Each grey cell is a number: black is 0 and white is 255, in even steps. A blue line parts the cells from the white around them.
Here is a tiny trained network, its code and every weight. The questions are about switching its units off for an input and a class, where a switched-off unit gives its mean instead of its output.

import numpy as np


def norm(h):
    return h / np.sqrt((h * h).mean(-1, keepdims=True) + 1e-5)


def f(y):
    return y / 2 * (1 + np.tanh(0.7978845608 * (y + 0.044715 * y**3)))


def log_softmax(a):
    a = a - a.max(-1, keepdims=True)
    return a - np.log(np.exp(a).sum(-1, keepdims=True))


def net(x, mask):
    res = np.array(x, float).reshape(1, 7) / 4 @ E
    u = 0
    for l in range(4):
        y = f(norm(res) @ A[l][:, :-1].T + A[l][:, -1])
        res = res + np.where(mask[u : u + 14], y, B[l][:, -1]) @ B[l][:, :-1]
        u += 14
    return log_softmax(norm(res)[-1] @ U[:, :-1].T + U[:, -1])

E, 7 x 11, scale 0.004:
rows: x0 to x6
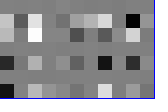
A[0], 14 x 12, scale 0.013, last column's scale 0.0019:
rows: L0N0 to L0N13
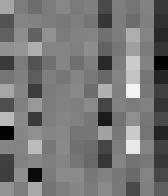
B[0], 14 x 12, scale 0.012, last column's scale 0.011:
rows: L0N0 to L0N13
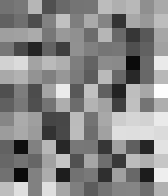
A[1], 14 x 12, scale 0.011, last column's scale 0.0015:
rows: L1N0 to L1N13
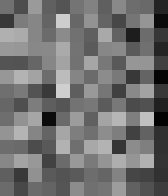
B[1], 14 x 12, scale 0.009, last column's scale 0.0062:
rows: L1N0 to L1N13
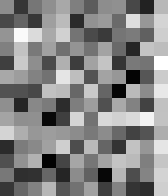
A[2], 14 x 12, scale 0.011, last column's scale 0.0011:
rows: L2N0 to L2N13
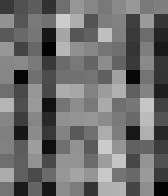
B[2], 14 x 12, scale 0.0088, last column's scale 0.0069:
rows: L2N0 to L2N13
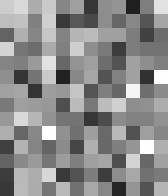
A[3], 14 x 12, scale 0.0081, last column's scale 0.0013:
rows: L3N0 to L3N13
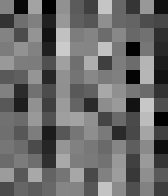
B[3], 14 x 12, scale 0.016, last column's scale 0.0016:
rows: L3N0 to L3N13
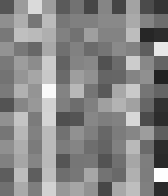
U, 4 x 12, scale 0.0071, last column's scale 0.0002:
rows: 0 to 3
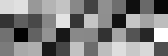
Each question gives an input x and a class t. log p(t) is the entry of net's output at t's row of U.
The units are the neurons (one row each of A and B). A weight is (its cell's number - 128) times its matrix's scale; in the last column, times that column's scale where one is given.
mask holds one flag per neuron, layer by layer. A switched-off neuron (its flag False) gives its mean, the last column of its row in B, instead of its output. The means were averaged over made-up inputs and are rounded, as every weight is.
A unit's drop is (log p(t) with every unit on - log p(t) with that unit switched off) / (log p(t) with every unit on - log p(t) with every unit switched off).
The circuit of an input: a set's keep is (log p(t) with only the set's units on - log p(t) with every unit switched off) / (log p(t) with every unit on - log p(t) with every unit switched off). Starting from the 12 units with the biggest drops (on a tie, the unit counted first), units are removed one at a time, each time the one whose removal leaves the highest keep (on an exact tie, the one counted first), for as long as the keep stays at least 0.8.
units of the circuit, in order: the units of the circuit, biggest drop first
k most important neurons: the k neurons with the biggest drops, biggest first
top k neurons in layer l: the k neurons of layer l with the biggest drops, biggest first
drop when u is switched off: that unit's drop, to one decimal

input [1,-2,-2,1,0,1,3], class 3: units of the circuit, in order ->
[L0N9]
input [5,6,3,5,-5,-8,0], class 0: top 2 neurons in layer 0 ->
[L0N8; L0N9]
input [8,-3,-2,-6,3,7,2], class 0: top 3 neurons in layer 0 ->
[L0N4; L0N6; L0N2]
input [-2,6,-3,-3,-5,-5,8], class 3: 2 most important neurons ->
[L0N6; L0N4]
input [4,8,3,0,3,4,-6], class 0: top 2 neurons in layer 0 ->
[L0N8; L0N9]
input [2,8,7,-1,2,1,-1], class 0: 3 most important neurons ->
[L0N13; L0N12; L0N10]
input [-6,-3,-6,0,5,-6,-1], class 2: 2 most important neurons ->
[L0N12; L0N6]
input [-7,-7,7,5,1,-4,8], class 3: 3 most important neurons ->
[L0N9; L0N12; L0N13]
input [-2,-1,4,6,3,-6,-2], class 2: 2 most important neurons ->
[L0N10; L0N6]
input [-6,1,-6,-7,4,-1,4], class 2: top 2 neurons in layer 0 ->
[L0N12; L0N6]
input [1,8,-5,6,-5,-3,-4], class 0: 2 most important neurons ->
[L0N8; L0N6]
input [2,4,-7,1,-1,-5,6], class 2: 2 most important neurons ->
[L0N8; L0N12]
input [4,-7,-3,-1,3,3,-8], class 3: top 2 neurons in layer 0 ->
[L0N8; L0N0]
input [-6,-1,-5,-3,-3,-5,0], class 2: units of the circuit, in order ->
[L0N12]
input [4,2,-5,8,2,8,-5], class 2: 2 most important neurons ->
[L0N12; L0N9]
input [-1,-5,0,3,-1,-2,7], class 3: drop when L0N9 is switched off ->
1.2
